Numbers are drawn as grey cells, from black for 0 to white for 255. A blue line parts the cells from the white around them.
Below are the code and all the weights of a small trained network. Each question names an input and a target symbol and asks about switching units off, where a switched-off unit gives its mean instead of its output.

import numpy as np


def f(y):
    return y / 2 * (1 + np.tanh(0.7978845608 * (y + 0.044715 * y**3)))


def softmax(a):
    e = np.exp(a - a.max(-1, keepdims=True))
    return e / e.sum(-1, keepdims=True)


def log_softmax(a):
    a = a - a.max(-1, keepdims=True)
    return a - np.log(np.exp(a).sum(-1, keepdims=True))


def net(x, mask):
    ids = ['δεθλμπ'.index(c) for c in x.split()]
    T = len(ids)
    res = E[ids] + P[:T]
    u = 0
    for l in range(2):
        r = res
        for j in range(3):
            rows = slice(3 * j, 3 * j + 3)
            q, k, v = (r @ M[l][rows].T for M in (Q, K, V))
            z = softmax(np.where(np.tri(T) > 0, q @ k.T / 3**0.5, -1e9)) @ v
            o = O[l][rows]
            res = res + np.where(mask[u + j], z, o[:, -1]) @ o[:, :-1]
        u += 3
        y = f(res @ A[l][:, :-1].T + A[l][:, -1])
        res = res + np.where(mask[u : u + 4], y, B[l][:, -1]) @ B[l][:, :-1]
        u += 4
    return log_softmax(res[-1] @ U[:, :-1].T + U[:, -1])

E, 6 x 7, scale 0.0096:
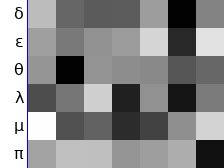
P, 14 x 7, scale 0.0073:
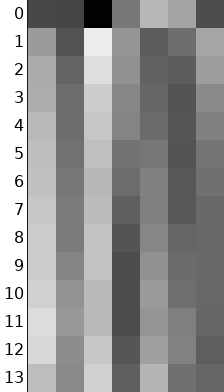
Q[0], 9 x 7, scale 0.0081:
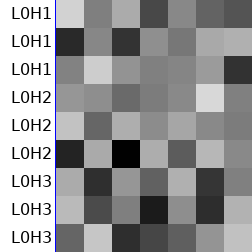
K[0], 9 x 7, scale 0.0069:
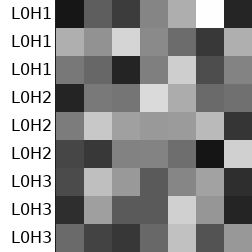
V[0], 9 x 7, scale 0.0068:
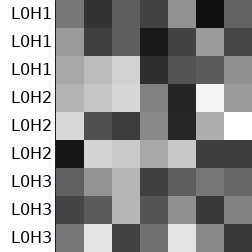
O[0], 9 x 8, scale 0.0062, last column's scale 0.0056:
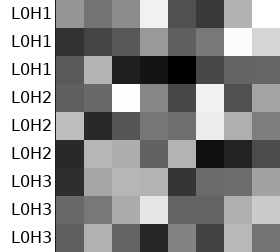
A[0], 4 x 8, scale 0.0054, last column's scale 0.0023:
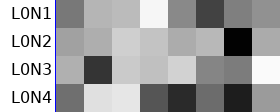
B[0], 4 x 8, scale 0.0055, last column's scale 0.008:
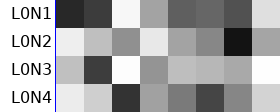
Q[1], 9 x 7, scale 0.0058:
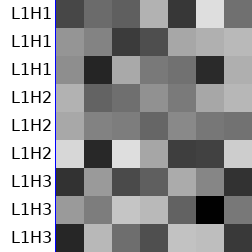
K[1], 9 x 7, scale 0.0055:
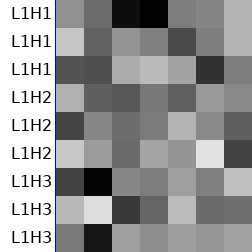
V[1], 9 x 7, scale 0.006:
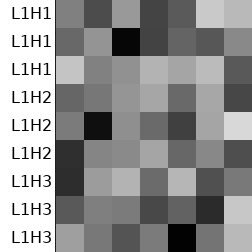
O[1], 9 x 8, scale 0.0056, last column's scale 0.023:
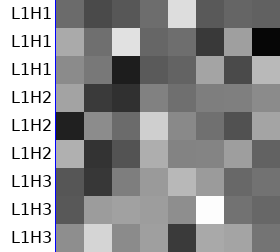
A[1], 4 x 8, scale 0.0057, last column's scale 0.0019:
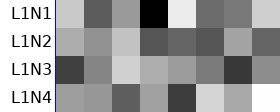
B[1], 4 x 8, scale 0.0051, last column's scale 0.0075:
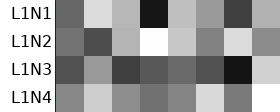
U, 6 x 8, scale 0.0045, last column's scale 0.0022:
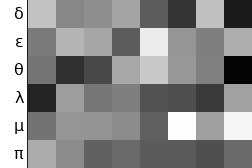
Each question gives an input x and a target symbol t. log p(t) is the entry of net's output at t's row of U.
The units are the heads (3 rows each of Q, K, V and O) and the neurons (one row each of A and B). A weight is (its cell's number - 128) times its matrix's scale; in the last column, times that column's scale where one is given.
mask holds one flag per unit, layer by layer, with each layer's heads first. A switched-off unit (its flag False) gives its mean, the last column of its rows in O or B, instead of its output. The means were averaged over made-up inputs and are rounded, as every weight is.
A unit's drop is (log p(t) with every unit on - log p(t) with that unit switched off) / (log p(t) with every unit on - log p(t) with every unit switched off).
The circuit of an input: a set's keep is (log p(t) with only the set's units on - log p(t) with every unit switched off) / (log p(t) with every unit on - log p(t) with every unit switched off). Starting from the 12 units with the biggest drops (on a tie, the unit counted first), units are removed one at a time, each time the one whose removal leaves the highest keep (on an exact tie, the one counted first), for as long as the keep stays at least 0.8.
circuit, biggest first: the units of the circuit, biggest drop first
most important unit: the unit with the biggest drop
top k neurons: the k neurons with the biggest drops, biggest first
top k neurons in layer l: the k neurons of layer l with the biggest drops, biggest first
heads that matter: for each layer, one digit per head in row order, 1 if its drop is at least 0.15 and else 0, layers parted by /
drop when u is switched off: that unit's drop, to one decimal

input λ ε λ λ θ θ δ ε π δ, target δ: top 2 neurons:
[L0N4, L0N2]
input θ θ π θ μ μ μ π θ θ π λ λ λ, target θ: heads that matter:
100 / 111
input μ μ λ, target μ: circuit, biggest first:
[L0H2]
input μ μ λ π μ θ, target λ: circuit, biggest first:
[L0H2, L1H2]
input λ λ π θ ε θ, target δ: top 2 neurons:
[L0N4, L0N2]
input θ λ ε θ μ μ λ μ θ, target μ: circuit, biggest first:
[L0H2, L1H3]
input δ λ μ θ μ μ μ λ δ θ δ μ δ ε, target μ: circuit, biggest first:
[L0H2, L1H3]
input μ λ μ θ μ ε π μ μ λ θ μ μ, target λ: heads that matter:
110 / 010
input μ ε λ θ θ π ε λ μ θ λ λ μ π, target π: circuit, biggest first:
[L0N2, L0H2, L1H2, L0N4]
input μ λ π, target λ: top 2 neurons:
[L0N1, L1N3]
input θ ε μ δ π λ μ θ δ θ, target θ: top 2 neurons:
[L0N2, L0N1]
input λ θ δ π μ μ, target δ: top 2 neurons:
[L0N4, L0N2]
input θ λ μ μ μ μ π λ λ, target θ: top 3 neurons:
[L0N2, L0N1, L0N3]
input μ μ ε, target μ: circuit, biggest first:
[L0H2]
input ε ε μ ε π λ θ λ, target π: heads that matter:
110 / 111
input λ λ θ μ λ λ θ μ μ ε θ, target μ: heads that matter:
110 / 001
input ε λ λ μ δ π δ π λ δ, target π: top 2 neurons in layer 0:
[L0N2, L0N4]
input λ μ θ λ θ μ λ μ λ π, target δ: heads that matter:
111 / 110
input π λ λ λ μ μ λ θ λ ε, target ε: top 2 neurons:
[L1N1, L0N2]
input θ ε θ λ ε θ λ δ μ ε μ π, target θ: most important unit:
L0H1
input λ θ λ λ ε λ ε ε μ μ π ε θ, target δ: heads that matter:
110 / 110
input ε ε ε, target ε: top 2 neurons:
[L1N1, L0N3]
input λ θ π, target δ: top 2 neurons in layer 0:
[L0N4, L0N2]
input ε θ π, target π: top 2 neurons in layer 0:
[L0N4, L0N2]
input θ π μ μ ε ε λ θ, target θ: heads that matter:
110 / 111
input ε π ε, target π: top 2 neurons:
[L0N4, L0N2]
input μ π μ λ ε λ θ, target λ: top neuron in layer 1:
[L1N3]
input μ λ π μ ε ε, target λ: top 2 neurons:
[L0N1, L1N3]
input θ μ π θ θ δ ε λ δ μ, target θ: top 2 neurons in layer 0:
[L0N2, L0N1]
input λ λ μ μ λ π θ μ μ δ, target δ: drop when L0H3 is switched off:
0.2
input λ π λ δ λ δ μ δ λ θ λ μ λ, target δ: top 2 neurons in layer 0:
[L0N4, L0N2]
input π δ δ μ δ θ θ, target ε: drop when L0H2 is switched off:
0.1
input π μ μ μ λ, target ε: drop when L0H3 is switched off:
0.4
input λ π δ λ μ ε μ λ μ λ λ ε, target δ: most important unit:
L0H3
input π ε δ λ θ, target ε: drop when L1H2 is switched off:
0.5
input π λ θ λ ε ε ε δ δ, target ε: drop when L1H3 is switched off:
0.1
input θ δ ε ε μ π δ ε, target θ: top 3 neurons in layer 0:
[L0N2, L0N1, L0N3]
